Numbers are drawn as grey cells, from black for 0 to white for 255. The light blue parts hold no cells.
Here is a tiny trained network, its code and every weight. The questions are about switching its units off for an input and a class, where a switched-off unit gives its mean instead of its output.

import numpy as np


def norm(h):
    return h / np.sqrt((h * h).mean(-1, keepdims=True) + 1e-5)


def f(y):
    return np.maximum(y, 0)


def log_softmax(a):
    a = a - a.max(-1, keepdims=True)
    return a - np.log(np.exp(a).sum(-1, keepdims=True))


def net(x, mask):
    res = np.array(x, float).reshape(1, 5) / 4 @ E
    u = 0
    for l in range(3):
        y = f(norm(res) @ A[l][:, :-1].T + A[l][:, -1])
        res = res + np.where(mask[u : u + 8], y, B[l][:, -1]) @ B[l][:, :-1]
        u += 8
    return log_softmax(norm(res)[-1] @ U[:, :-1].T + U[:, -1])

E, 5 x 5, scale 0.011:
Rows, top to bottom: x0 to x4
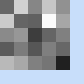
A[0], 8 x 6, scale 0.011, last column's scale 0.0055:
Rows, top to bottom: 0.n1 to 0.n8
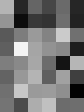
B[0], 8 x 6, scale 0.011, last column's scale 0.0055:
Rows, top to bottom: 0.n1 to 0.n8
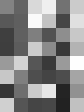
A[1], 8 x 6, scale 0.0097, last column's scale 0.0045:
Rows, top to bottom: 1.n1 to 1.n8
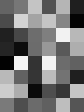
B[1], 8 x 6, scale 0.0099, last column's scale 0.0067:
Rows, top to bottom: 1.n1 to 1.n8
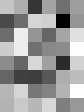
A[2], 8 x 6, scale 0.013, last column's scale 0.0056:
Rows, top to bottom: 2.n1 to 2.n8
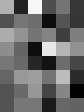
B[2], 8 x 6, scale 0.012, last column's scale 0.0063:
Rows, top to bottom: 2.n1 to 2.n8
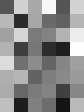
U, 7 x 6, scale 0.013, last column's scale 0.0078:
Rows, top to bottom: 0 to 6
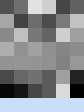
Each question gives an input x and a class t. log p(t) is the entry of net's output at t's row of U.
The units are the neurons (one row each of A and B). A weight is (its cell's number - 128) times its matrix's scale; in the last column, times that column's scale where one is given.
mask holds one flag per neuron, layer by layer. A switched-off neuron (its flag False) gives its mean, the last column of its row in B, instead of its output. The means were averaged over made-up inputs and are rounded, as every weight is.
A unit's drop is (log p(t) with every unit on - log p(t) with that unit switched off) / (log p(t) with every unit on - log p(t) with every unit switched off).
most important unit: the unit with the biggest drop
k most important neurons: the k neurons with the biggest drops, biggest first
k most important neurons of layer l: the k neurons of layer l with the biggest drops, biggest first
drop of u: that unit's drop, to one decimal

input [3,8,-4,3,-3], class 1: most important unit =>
2.n4
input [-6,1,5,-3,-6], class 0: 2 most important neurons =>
[0.n2, 0.n1]
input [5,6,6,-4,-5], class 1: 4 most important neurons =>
[0.n2, 2.n4, 0.n4, 2.n1]
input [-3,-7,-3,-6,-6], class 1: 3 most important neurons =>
[0.n6, 1.n7, 2.n8]
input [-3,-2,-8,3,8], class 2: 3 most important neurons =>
[1.n7, 0.n5, 2.n4]
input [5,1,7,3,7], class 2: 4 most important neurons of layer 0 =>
[0.n2, 0.n1, 0.n5, 0.n7]
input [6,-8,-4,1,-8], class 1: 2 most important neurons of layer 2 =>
[2.n8, 2.n1]
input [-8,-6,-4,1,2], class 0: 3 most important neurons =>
[0.n2, 2.n1, 0.n1]
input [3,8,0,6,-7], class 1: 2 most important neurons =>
[2.n4, 0.n8]
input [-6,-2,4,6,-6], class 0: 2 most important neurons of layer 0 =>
[0.n2, 0.n1]
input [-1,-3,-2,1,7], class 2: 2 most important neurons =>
[1.n7, 2.n4]
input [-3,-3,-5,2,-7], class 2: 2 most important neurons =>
[1.n4, 1.n8]
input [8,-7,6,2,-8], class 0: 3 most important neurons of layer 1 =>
[1.n5, 1.n7, 1.n2]
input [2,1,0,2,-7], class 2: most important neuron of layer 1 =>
[1.n3]
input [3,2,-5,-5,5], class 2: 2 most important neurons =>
[0.n2, 0.n8]
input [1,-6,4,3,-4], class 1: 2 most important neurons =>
[2.n8, 2.n2]
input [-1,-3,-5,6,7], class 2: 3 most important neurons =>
[1.n7, 0.n5, 2.n4]
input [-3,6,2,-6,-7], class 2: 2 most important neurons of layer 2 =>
[2.n8, 2.n2]
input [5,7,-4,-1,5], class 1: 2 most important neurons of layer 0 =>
[0.n8, 0.n2]
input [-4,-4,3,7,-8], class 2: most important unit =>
1.n4
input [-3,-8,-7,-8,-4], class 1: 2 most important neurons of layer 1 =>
[1.n5, 1.n1]
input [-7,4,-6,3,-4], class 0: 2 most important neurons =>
[0.n2, 2.n1]
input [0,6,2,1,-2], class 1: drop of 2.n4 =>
0.2
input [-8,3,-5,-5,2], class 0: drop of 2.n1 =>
0.2
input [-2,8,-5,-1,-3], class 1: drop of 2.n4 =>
0.1
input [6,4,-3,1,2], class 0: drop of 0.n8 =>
-0.1
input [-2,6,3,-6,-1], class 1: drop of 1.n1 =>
0.0
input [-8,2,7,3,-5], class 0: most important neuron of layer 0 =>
[0.n2]
